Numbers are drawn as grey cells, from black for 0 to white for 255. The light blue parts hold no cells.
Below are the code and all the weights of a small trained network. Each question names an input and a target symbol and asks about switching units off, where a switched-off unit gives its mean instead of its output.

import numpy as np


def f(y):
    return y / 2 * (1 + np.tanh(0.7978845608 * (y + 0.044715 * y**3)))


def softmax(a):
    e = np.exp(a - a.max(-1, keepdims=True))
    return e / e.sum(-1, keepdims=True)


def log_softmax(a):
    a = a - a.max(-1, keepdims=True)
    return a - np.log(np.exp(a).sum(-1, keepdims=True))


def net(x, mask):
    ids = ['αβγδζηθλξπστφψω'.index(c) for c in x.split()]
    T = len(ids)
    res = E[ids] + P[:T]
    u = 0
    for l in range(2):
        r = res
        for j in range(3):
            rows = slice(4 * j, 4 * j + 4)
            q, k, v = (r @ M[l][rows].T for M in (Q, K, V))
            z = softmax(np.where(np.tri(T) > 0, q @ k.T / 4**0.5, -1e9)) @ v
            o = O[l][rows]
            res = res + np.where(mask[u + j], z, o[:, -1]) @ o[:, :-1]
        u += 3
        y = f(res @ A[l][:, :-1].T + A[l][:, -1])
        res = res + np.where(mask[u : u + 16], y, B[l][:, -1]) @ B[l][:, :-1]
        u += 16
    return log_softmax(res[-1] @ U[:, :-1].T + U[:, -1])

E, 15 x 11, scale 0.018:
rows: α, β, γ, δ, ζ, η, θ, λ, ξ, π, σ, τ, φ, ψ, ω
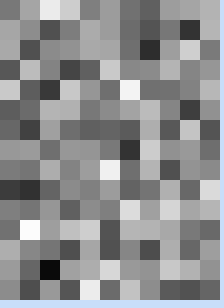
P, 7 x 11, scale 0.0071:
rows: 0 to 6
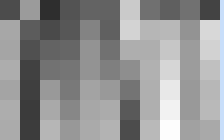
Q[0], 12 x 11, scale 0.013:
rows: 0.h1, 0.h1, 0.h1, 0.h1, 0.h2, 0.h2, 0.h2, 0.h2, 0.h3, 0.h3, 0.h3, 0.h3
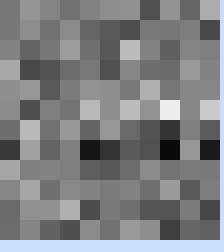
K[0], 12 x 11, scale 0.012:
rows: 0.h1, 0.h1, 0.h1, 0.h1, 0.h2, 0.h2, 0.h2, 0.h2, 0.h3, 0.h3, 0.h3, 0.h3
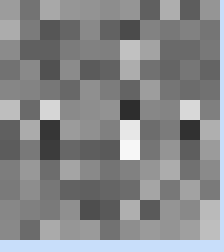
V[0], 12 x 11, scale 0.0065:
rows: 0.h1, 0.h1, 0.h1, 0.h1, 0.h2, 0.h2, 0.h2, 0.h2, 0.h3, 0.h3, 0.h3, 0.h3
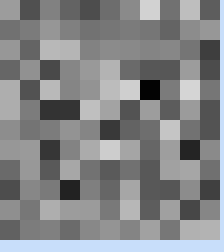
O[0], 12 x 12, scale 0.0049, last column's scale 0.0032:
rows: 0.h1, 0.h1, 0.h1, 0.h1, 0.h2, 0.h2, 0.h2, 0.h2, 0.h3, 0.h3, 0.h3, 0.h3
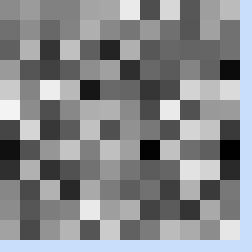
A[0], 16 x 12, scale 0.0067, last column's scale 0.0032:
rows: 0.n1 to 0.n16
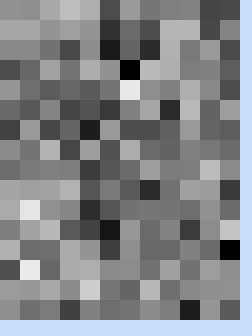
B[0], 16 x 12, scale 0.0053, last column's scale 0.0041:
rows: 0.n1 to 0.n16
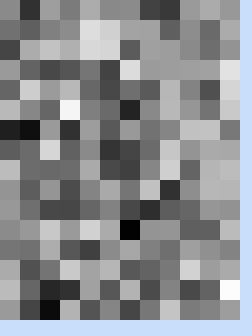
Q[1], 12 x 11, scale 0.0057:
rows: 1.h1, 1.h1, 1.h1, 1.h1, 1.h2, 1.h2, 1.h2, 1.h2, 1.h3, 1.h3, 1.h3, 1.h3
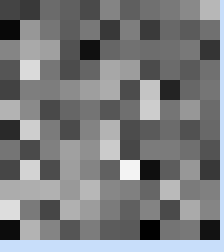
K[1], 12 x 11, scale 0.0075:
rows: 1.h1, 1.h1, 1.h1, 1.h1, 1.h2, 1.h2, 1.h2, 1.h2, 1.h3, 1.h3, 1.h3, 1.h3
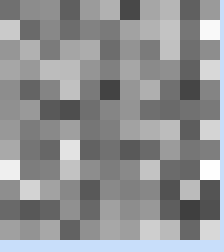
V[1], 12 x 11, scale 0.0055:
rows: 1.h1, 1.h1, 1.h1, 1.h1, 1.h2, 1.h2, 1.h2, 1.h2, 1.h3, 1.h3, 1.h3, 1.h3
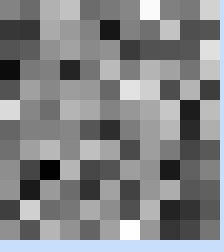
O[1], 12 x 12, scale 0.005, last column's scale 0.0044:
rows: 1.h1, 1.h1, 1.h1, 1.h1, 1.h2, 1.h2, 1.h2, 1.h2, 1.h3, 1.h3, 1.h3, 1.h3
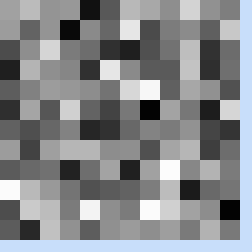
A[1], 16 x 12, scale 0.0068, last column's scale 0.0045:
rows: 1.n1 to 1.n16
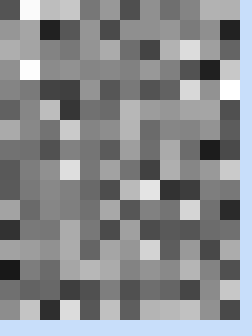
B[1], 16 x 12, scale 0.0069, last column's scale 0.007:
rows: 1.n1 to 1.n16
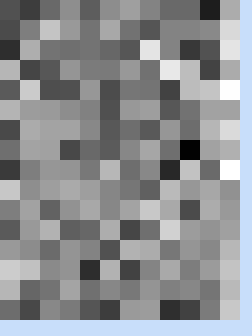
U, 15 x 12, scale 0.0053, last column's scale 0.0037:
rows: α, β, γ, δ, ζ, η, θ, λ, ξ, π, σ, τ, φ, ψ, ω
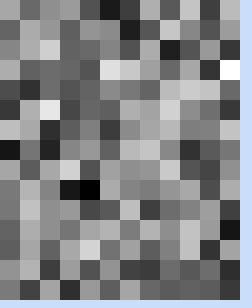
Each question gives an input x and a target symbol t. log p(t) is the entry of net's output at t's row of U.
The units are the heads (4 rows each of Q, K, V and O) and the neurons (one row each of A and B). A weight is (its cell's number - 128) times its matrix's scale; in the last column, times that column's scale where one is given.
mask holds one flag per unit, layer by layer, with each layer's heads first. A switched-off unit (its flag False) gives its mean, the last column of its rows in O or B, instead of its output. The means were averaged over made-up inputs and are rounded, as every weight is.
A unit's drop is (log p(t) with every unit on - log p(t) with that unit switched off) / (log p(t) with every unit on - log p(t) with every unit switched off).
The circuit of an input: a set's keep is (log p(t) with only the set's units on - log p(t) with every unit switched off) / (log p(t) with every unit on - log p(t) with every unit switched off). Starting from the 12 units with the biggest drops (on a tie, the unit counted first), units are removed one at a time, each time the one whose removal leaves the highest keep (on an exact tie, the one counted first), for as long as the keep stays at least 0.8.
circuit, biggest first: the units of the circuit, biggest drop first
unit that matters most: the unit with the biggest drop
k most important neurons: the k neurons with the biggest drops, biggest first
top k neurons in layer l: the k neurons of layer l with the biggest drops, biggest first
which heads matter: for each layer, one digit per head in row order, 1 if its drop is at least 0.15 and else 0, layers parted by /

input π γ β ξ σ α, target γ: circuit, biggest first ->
[0.n10, 0.h2]
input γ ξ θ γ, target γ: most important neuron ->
[1.n3]
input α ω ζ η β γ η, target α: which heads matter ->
110 / 100
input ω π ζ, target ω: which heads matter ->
001 / 100
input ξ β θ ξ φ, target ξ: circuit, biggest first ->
[0.h2, 1.h3, 1.n5]
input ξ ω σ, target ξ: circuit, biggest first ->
[0.h2, 1.n5]
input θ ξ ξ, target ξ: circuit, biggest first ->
[0.h2, 1.n5]
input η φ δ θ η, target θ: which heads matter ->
010 / 000
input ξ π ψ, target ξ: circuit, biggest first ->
[0.h2, 1.h3]
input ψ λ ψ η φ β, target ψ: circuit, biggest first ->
[1.h3, 0.h2, 1.h2, 0.n14]
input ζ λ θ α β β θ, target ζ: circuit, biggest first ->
[1.h3, 0.h2, 0.h3]
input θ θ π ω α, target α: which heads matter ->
110 / 000
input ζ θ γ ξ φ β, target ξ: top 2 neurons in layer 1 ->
[1.n5, 1.n15]
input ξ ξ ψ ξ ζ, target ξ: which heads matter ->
011 / 001
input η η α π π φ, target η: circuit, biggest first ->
[1.h3, 1.h1, 0.h2]
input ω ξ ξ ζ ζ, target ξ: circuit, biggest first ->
[0.h2]
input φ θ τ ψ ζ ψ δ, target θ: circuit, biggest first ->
[1.n9, 0.h2]
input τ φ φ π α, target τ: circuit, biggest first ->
[1.h3, 0.h3]
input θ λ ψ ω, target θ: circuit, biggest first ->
[1.h3, 0.n6, 1.h1]
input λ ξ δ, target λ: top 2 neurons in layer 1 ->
[1.n16, 1.n3]
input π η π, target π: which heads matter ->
000 / 100
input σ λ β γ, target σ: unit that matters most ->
1.h3
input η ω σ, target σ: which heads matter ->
010 / 001
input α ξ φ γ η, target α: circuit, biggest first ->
[1.h1, 0.h2, 0.n10]
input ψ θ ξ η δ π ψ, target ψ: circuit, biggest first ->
[0.h2, 1.h3, 1.h2]
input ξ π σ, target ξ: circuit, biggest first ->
[0.h2, 1.n5]
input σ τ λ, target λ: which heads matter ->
010 / 000
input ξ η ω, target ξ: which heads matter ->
010 / 001
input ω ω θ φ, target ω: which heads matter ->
001 / 101
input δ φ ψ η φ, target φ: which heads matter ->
010 / 001
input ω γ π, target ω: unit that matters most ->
0.h3
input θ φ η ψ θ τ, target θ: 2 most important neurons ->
[1.n9, 1.n4]
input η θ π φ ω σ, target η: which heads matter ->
010 / 101
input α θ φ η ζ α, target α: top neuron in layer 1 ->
[1.n1]
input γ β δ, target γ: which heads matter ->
010 / 010
